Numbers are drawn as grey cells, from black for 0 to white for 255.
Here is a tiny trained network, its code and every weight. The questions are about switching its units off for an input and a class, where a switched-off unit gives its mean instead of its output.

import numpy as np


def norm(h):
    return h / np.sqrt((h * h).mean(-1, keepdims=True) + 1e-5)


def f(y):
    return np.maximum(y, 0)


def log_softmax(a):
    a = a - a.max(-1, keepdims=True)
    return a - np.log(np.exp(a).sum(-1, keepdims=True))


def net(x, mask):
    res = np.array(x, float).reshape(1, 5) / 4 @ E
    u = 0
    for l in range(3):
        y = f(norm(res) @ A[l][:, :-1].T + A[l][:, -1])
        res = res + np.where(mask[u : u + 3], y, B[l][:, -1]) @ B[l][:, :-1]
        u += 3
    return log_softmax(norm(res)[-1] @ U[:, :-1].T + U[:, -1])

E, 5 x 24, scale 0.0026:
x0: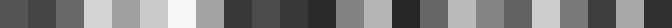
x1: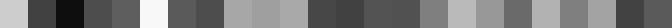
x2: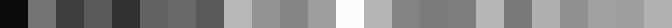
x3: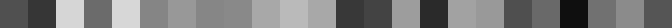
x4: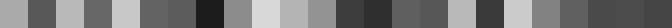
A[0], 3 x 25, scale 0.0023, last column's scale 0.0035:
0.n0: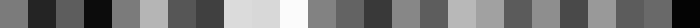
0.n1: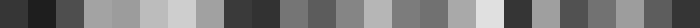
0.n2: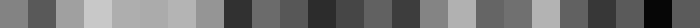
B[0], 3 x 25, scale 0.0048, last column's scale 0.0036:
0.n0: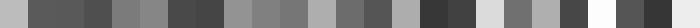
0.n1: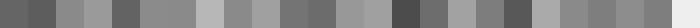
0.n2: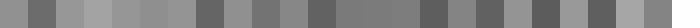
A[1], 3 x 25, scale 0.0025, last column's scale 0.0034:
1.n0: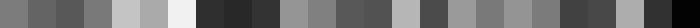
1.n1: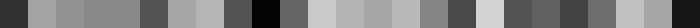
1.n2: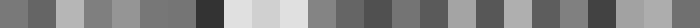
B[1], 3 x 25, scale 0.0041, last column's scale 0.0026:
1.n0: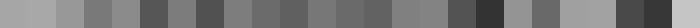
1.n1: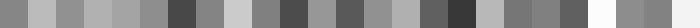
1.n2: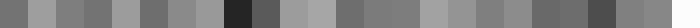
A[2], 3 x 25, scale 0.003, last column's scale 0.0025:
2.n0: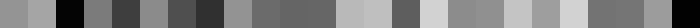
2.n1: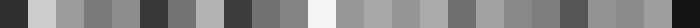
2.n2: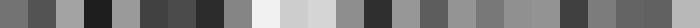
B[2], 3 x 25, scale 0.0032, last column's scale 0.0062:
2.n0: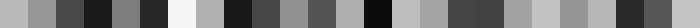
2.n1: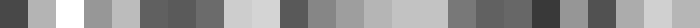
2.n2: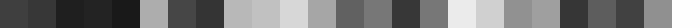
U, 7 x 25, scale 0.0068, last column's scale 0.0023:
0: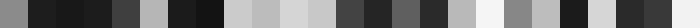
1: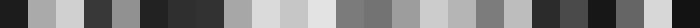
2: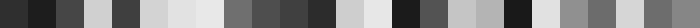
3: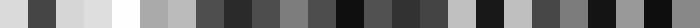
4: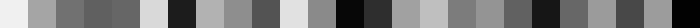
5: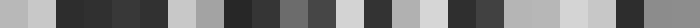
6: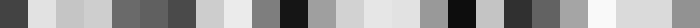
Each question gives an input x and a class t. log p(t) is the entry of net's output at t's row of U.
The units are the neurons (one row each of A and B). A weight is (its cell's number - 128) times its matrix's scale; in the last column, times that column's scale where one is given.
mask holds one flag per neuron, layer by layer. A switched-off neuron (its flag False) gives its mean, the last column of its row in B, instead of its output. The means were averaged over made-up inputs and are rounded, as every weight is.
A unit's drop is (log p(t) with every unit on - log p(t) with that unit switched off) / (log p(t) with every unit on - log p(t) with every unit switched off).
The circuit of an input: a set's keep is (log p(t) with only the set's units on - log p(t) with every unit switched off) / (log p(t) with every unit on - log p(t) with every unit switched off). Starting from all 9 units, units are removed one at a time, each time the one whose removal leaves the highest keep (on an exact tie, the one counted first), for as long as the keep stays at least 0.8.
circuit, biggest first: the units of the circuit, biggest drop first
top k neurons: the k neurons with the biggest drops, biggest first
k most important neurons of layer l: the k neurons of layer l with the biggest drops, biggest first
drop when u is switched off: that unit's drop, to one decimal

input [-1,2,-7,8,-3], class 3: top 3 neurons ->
(0.n2; 1.n0; 1.n2)
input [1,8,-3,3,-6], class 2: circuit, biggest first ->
(0.n1; 2.n2)
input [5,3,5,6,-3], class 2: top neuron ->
(0.n1)
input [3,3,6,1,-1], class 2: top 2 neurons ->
(0.n1; 2.n2)
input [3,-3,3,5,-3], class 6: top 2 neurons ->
(1.n1; 2.n2)
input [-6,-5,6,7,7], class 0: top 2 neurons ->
(2.n2; 0.n0)
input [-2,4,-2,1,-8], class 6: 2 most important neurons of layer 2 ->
(2.n2; 2.n0)
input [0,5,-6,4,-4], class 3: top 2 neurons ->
(0.n2; 2.n2)
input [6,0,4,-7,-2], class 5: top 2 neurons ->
(2.n0; 2.n2)
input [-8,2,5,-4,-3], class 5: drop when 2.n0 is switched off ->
0.5
